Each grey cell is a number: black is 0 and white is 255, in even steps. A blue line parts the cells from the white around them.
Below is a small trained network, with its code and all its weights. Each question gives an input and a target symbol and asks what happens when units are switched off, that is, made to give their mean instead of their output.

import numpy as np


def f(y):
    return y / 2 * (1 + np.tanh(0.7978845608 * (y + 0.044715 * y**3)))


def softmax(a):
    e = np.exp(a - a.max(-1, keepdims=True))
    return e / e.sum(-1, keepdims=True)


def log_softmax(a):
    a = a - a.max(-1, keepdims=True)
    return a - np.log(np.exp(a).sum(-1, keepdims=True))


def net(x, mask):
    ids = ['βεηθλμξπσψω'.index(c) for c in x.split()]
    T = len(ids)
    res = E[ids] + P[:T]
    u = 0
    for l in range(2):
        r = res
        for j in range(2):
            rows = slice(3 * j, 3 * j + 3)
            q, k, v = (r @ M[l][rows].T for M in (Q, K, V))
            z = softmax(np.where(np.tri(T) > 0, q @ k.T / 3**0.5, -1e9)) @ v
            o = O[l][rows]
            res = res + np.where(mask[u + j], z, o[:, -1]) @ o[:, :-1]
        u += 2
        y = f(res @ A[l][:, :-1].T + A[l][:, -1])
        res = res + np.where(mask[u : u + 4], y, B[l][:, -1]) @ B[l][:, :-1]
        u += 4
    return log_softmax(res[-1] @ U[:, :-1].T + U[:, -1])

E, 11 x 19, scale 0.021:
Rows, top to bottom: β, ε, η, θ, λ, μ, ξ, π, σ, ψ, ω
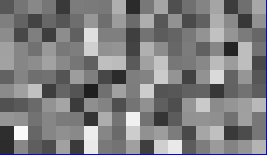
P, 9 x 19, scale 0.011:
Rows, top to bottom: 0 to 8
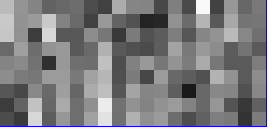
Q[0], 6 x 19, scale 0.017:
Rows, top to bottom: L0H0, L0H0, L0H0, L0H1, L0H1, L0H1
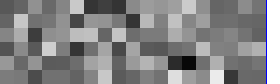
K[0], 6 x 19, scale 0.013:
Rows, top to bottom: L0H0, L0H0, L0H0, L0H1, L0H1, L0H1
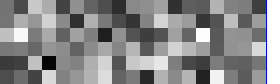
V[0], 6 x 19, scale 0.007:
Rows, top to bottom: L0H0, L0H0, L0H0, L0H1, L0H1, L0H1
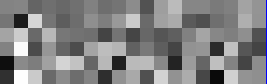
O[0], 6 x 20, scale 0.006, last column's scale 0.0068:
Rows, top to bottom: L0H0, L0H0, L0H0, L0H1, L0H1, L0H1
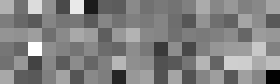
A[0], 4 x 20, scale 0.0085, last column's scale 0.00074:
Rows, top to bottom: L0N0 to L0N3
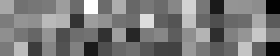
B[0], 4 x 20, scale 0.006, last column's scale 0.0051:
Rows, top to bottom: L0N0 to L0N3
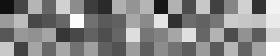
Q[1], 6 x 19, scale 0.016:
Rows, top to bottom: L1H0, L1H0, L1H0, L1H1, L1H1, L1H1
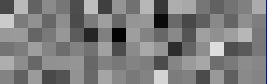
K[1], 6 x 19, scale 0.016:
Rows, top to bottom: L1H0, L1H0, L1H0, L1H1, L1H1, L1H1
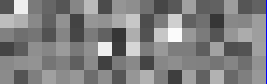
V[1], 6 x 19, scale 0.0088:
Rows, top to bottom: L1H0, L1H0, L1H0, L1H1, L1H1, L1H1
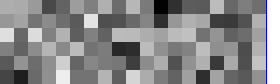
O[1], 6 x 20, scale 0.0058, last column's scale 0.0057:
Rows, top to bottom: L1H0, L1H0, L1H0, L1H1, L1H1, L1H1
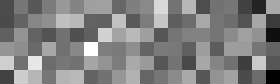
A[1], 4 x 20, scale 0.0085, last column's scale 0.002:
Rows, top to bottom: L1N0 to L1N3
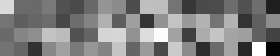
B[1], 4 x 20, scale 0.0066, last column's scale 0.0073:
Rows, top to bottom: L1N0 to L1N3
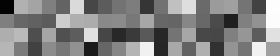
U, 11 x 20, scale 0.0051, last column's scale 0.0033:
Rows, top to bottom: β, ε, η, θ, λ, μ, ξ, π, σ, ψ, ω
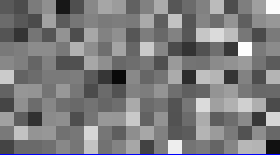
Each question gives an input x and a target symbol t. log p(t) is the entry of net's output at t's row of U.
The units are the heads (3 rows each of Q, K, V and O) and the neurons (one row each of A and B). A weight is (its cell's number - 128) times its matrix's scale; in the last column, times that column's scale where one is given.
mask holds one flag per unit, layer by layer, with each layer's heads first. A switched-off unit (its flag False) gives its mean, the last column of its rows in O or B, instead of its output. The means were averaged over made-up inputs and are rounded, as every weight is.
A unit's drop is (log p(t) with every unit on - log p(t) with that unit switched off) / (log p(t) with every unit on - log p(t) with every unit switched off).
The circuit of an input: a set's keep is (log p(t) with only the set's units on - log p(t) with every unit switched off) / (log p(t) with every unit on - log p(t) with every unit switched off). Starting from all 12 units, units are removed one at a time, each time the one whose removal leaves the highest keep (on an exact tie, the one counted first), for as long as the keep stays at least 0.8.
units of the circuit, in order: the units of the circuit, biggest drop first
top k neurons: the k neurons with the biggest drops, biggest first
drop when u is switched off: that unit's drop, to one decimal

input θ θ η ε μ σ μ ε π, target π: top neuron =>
(L0N1)
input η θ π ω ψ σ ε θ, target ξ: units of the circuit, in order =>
(L1H1 L0H1)
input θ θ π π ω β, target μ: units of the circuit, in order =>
(L0H0 L0H1)
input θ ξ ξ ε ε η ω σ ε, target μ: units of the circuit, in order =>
(L0H0 L1H0)
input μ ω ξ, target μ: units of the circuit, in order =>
(L0H0 L0N3)
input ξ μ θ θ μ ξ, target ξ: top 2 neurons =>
(L0N1 L1N0)
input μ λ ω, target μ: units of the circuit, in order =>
(L0H0 L0H1)
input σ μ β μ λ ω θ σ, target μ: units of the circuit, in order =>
(L1H0 L0H1)
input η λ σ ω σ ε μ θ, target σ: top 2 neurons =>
(L0N3 L1N0)
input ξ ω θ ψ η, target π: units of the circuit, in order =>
(L0H1 L1H0)
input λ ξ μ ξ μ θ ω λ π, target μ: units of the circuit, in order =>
(L0H0 L1H0)
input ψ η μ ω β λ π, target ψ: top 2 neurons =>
(L0N0 L0N1)
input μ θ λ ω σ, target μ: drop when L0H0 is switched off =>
0.1
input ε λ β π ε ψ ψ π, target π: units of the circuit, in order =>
(L0H1)
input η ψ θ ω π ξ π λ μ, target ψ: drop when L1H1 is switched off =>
1.2
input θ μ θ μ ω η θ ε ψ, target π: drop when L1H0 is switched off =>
0.2
